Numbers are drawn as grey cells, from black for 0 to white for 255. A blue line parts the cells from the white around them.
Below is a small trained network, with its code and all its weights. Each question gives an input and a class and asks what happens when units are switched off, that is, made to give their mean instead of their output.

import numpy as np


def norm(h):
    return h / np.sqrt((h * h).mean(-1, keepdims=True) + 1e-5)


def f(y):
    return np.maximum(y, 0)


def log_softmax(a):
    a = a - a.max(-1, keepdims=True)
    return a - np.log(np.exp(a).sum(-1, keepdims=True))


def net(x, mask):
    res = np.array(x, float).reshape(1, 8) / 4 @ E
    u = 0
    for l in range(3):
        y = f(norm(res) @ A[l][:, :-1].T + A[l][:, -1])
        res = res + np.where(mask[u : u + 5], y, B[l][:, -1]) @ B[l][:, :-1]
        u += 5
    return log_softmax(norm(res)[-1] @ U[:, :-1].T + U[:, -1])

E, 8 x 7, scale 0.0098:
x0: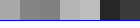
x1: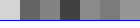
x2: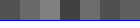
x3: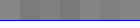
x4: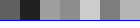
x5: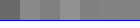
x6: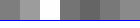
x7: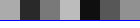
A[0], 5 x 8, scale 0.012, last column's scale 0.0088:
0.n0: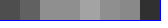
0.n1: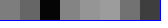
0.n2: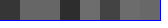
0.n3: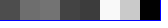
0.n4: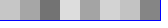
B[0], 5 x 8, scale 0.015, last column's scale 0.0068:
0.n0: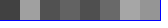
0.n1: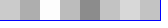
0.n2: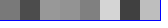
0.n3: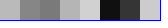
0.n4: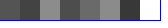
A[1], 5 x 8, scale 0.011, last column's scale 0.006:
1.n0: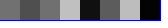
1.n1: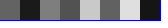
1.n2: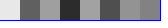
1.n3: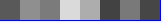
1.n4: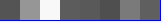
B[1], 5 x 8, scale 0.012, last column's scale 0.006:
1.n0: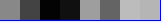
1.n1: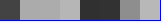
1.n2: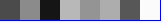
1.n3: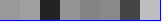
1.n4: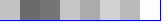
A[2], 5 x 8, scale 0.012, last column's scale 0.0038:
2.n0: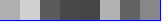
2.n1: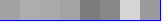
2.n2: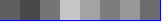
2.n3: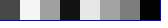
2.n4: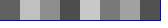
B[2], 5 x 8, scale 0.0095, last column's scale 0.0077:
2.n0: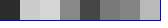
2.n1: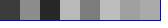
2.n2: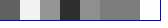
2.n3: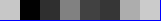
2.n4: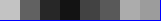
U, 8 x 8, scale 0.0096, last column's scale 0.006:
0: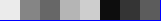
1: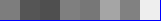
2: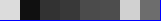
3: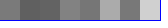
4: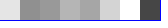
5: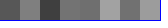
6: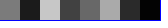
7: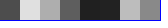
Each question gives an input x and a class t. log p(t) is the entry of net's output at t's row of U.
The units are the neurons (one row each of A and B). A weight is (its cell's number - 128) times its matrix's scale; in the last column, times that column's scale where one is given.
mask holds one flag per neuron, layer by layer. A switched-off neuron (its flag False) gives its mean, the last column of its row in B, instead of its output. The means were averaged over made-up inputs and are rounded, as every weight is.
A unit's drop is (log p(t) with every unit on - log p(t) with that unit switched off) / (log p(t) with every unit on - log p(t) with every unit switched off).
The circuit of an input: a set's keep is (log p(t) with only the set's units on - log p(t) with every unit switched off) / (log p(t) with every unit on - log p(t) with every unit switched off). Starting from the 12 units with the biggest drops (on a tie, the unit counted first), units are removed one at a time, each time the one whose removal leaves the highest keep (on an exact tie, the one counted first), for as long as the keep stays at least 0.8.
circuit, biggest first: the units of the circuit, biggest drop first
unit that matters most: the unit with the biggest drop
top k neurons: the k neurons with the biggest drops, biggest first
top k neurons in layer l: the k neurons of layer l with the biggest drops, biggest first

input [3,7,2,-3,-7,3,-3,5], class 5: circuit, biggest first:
1.n2; 2.n0
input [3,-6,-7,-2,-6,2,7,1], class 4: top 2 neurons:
1.n4; 0.n3
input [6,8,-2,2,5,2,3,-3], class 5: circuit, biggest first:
1.n2; 0.n3
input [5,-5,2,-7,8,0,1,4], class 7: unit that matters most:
1.n1
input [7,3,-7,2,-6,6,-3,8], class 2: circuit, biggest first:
0.n3; 1.n0
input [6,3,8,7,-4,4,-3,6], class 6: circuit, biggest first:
0.n2; 0.n3
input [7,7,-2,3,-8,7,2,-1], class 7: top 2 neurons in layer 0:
0.n3; 0.n4
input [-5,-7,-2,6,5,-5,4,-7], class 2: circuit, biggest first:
2.n3; 2.n4
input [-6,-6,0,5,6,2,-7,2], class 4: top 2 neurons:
0.n1; 1.n2
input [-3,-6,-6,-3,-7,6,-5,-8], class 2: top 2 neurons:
2.n3; 1.n2
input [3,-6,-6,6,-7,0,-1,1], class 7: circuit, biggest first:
2.n0; 1.n4
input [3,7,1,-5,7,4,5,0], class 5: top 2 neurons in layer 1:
1.n2; 1.n4
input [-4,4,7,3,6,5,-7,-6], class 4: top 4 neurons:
0.n1; 0.n4; 0.n2; 1.n0
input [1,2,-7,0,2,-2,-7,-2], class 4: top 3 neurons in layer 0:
0.n1; 0.n2; 0.n3
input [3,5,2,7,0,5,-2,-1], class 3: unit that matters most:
1.n2
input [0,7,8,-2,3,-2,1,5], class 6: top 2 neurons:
0.n2; 2.n3
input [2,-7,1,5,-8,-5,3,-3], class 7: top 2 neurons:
2.n0; 0.n1
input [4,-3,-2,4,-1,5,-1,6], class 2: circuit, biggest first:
1.n0; 0.n3
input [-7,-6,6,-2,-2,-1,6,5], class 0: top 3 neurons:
0.n3; 0.n1; 0.n4
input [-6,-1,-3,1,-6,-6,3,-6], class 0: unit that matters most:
0.n3
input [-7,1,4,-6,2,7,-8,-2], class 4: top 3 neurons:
0.n1; 0.n4; 0.n2
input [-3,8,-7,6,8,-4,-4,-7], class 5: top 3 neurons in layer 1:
1.n2; 1.n1; 1.n0
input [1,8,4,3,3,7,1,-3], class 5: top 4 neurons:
1.n2; 0.n4; 1.n1; 0.n1
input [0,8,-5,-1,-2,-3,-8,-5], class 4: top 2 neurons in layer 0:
0.n1; 0.n3
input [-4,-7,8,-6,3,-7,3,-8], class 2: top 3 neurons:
2.n3; 0.n4; 1.n2
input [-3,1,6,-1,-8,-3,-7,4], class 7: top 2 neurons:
2.n0; 1.n4
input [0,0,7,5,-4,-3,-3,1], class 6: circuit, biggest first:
0.n2; 1.n2
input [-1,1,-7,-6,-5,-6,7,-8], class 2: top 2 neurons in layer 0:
0.n1; 0.n2
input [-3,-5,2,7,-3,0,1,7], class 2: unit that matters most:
1.n0
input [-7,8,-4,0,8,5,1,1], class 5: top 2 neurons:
1.n2; 0.n3
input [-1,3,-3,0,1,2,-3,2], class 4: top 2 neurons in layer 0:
0.n1; 0.n2
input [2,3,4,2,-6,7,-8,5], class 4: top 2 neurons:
0.n1; 0.n4
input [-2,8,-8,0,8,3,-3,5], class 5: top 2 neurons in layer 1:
1.n2; 1.n1
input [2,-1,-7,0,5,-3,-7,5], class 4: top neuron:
0.n1
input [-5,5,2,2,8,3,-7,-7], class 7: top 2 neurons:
1.n1; 2.n2
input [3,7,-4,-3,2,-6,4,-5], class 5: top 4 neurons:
1.n2; 0.n1; 0.n3; 0.n2
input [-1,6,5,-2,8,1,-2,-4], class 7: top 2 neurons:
1.n1; 0.n4
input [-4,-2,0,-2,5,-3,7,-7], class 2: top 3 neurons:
2.n3; 2.n4; 0.n1
